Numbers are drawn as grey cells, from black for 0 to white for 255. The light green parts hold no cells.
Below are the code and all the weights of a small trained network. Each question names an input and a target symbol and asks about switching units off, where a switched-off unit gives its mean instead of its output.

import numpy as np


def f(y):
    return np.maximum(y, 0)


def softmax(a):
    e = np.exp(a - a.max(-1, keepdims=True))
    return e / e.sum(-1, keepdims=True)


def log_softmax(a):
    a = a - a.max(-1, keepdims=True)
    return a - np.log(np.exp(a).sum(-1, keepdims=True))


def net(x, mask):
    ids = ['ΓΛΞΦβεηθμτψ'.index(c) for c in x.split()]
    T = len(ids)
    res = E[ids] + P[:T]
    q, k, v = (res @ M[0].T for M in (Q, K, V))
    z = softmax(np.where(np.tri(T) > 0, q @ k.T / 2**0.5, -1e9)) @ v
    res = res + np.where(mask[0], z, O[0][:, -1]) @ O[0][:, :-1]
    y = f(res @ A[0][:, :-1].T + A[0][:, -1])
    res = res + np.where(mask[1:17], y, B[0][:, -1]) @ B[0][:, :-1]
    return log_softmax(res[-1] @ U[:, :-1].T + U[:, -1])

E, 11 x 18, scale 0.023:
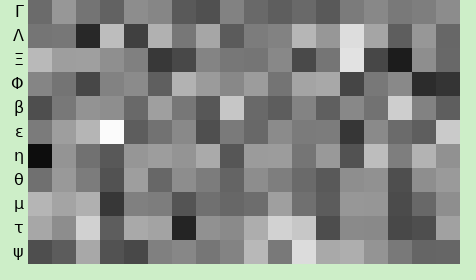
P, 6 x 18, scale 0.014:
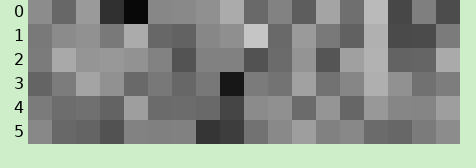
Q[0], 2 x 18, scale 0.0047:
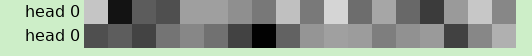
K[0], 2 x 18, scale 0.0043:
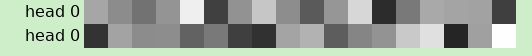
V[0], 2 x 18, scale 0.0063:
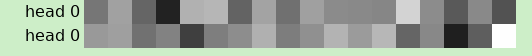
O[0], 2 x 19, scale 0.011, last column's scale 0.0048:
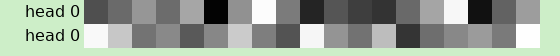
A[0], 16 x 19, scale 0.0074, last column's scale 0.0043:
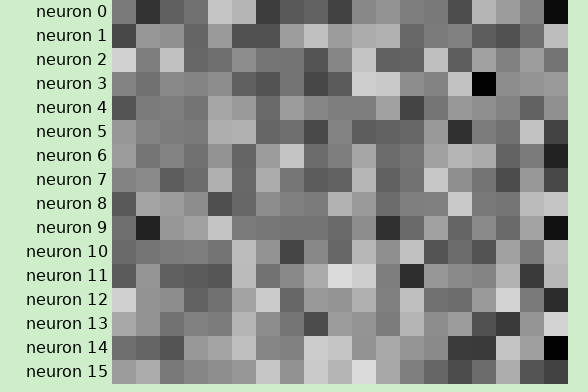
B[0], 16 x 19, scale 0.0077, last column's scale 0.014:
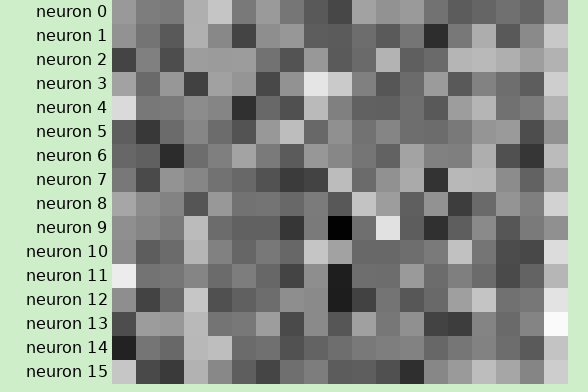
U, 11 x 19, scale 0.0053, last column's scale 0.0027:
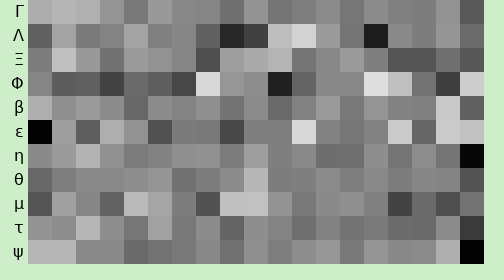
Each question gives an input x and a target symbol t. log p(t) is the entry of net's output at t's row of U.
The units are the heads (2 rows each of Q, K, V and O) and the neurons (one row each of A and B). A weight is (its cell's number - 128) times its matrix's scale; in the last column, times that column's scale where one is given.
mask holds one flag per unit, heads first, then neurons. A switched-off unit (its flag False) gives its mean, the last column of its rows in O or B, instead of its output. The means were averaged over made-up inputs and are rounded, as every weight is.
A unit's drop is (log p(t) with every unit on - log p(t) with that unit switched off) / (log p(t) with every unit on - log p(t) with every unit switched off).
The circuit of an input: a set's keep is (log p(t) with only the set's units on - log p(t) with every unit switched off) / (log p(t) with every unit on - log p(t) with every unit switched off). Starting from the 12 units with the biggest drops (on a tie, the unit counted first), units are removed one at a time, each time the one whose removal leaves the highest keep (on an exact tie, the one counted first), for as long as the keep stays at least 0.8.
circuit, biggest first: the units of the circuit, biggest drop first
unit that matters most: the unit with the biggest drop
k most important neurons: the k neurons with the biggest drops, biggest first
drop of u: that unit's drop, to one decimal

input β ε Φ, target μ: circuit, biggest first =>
(head 0; neuron 12)
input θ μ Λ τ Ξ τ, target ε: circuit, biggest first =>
(neuron 2)
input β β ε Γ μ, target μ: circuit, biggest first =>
(neuron 3; head 0)
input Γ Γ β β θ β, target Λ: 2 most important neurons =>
(neuron 0; neuron 10)
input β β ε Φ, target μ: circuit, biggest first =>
(head 0; neuron 12; neuron 3)
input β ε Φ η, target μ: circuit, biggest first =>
(neuron 3; head 0)
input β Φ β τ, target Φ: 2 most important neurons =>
(neuron 3; neuron 1)
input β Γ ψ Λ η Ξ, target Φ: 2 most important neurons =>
(neuron 13; neuron 8)
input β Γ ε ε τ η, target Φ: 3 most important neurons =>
(neuron 12; neuron 10; neuron 15)
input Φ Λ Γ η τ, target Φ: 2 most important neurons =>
(neuron 3; neuron 6)
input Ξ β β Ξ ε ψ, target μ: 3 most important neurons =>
(neuron 3; neuron 10; neuron 1)
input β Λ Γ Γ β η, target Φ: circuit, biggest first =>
(head 0; neuron 13)
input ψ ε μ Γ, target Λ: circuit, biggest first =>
(neuron 10; neuron 12)
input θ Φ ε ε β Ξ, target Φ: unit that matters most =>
neuron 12
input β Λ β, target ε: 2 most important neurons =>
(neuron 3; neuron 9)
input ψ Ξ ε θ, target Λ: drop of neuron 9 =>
-0.1
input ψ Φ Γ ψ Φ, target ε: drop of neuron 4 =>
0.2
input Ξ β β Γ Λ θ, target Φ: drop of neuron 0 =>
0.1
